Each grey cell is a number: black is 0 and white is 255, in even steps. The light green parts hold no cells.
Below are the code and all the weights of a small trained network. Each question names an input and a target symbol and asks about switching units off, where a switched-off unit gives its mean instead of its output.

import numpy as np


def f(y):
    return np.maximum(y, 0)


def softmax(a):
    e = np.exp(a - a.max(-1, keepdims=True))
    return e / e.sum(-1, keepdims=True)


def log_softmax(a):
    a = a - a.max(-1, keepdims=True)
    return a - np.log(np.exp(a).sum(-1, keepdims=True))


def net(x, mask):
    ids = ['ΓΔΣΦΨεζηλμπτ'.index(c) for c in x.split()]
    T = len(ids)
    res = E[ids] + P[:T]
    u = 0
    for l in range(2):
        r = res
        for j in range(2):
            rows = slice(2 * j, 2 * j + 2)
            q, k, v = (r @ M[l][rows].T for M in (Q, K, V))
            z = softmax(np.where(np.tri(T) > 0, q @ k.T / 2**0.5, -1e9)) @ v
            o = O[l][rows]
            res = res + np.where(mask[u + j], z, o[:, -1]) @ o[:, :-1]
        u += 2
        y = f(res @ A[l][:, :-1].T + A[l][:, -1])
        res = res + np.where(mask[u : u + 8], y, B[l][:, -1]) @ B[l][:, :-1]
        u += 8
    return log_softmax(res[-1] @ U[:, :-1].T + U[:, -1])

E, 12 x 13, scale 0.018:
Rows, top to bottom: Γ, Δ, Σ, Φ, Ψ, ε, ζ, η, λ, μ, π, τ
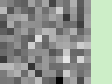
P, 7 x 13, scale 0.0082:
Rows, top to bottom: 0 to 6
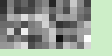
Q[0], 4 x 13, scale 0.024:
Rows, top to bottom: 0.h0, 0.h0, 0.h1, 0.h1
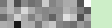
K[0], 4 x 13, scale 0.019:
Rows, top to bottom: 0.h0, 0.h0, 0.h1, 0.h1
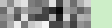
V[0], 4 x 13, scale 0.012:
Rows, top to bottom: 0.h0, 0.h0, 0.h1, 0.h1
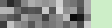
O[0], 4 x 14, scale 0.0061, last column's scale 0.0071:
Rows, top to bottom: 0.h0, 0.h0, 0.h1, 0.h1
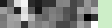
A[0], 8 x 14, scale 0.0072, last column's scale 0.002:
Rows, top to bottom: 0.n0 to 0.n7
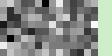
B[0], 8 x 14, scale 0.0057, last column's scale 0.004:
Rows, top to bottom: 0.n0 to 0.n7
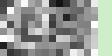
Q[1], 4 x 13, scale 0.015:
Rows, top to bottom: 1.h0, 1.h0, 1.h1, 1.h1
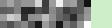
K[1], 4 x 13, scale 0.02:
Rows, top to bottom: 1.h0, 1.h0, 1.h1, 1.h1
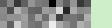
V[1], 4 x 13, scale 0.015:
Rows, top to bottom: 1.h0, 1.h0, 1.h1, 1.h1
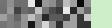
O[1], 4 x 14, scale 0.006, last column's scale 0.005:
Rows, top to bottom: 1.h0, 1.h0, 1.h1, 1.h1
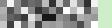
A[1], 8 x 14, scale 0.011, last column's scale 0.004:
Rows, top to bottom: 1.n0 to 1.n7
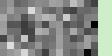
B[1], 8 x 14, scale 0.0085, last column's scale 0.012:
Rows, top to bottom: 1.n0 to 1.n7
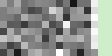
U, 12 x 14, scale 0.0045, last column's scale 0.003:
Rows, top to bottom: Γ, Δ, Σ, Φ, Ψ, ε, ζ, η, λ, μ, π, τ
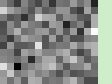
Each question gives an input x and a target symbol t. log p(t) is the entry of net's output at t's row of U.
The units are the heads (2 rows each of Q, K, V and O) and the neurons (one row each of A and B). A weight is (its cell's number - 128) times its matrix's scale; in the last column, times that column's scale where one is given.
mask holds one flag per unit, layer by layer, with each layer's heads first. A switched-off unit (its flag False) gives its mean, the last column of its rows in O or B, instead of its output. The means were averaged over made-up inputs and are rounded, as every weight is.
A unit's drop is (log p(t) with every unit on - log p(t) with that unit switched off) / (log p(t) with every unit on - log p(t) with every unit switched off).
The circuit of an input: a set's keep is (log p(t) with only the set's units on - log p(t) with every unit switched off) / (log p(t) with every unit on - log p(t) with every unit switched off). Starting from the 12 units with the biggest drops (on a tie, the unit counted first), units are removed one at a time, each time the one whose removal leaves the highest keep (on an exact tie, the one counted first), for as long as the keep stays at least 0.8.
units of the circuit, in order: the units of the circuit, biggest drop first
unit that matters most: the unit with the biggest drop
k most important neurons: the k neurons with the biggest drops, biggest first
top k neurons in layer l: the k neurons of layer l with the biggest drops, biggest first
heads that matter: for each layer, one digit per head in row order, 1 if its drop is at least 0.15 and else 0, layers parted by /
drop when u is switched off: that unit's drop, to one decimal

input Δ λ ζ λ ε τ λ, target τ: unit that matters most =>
0.h0
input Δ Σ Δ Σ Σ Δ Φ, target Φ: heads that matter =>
01 / 00
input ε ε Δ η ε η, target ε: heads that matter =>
00 / 10
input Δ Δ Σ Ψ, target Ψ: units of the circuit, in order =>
(1.h1; 0.h0; 1.h0)
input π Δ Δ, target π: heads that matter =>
10 / 10
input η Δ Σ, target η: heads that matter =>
01 / 10
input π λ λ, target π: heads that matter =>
10 / 10
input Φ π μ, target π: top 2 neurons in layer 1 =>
(1.n4; 1.n0)
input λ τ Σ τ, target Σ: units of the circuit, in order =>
(1.h0; 1.n3; 1.n1)
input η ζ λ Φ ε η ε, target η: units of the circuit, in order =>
(0.h1; 1.n7; 1.h0)
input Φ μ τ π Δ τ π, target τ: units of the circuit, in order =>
(0.h0; 1.h1)
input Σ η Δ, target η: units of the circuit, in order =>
(1.n7; 0.h1; 1.h0)
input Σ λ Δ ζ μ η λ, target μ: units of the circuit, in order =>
(0.h0; 1.n2)
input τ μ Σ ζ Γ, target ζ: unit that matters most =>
1.h1
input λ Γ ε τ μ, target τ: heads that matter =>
10 / 11
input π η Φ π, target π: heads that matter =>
10 / 10
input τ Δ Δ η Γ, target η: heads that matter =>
11 / 10
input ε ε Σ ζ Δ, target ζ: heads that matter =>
00 / 01
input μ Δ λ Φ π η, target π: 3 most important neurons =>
(1.n4; 1.n0; 0.n6)
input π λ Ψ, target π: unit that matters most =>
1.h0
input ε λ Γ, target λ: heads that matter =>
00 / 11
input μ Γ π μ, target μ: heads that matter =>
11 / 00
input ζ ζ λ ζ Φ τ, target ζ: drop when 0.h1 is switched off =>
-0.1
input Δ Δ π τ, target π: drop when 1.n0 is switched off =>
0.2
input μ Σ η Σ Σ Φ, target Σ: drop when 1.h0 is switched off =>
0.8
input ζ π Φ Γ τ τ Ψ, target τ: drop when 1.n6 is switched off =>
0.0
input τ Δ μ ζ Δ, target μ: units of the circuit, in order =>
(0.h0)
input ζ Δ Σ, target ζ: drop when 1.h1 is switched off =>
0.5
